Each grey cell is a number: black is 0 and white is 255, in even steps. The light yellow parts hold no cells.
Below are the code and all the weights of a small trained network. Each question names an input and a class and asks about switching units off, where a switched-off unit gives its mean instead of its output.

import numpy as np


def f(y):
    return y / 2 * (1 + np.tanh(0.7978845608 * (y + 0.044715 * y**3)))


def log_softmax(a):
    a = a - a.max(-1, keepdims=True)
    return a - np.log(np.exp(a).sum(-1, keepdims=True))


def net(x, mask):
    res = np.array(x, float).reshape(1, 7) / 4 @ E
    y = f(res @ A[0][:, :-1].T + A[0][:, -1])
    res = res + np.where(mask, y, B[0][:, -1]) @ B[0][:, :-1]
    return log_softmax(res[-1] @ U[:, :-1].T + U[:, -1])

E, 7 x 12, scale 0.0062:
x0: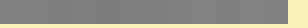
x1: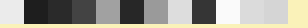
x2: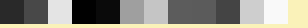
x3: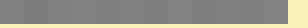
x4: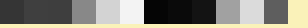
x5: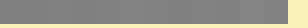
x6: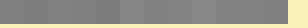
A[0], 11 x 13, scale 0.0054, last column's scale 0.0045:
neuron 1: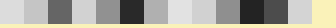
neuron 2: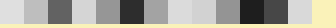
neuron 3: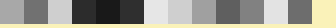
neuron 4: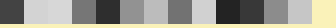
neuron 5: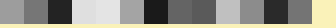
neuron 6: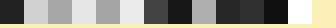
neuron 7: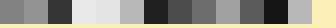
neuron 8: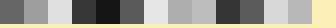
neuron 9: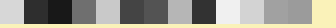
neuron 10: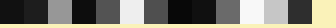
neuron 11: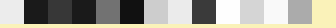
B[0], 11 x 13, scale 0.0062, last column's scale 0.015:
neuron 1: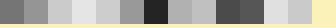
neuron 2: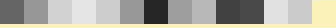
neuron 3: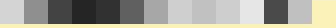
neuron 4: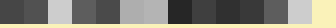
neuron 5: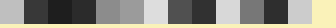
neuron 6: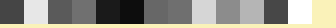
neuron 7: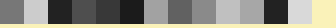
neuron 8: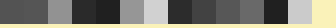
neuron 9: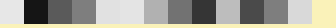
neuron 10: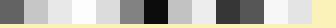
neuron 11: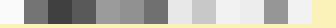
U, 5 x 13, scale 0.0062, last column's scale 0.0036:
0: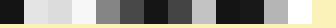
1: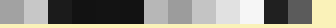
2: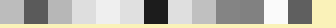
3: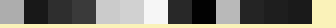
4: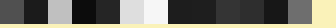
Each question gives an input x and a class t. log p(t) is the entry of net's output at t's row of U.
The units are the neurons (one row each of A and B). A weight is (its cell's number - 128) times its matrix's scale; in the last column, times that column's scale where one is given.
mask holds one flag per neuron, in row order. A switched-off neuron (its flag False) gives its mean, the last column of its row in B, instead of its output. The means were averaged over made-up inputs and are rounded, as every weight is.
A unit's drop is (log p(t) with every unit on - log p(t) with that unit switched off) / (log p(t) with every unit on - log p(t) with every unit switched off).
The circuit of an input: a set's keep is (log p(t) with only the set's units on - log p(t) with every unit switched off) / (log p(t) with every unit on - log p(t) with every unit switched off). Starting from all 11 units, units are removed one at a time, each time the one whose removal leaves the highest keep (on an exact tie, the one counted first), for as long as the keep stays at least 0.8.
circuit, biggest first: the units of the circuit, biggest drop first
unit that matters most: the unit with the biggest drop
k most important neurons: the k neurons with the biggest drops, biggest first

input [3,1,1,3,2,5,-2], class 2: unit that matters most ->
neuron 6
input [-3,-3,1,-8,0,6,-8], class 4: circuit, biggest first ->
[neuron 10; neuron 11]
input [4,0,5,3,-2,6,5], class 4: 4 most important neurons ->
[neuron 6; neuron 8; neuron 7; neuron 4]
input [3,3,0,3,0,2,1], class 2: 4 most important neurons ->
[neuron 6; neuron 7; neuron 5; neuron 8]
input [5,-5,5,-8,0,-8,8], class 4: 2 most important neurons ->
[neuron 8; neuron 4]
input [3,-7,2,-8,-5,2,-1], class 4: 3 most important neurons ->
[neuron 8; neuron 4; neuron 10]
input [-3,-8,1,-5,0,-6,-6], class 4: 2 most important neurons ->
[neuron 10; neuron 4]
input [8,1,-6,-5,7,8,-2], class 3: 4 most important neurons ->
[neuron 5; neuron 9; neuron 11; neuron 3]
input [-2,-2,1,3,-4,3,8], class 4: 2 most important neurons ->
[neuron 10; neuron 8]
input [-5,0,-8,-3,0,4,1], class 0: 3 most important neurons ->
[neuron 2; neuron 1; neuron 11]
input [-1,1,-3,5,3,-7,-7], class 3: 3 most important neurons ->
[neuron 6; neuron 11; neuron 3]
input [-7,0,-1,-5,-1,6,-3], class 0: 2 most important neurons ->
[neuron 11; neuron 9]
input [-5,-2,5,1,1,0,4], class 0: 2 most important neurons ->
[neuron 10; neuron 5]
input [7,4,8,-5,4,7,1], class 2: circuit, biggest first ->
[neuron 10]
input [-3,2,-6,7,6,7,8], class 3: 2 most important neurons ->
[neuron 9; neuron 5]
